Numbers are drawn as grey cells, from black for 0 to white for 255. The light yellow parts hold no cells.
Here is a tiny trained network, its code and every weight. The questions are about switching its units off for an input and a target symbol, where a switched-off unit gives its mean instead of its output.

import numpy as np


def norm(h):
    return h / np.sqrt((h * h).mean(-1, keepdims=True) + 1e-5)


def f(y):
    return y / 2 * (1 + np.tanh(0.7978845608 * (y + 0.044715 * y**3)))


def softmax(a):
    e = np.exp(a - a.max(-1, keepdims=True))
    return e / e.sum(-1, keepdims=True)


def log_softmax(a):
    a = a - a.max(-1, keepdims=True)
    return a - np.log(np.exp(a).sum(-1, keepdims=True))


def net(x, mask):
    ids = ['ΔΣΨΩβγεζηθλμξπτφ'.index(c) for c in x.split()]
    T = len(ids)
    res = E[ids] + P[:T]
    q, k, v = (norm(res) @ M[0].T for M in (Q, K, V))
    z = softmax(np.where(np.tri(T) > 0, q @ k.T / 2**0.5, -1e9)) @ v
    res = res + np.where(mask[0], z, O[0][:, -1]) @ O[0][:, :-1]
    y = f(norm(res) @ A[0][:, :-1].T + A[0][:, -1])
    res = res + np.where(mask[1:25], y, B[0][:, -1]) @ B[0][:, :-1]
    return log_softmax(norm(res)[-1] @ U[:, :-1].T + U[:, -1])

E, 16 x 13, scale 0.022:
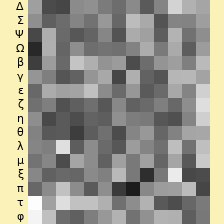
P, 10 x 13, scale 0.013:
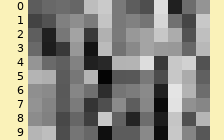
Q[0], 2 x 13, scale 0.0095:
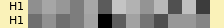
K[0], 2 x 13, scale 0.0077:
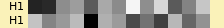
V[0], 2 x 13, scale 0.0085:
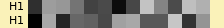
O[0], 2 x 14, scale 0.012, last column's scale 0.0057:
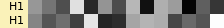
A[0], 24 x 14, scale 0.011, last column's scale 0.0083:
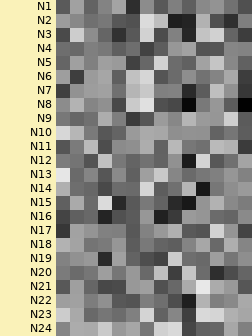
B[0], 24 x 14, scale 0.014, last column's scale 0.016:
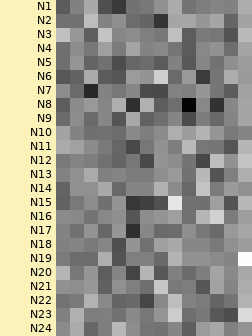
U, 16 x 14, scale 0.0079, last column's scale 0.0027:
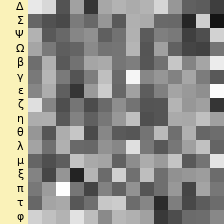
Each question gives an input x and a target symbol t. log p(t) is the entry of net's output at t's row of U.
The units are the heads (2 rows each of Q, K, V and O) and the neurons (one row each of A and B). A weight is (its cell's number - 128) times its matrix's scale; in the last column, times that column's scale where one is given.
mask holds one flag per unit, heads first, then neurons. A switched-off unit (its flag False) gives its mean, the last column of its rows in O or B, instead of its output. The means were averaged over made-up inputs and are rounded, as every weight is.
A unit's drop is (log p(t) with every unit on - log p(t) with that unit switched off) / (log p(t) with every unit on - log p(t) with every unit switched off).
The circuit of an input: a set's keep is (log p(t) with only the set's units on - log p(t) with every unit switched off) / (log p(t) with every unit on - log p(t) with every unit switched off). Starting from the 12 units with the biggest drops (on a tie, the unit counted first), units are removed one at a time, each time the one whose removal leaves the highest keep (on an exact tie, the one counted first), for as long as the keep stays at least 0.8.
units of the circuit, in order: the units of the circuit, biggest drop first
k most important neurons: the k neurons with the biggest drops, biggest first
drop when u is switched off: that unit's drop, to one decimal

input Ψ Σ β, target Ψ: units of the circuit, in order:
H1; N20; N19
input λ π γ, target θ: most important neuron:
N2
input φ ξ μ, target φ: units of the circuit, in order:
H1; N3
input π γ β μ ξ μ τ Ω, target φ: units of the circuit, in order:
H1; N3
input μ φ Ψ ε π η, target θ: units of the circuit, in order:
H1; N2
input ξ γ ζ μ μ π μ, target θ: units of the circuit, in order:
H1; N2; N12
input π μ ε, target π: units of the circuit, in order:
H1; N19; N3
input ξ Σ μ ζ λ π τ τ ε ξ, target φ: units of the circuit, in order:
H1; N3
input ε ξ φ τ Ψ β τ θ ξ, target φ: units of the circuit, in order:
H1; N3; N21
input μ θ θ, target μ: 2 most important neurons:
N12; N1
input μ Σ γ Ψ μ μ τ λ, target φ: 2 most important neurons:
N3; N8
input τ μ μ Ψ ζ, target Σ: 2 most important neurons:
N9; N11
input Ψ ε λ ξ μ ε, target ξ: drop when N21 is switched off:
0.0
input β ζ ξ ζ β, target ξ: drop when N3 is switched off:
0.2
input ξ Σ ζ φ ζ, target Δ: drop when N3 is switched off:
0.2
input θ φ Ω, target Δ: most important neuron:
N11
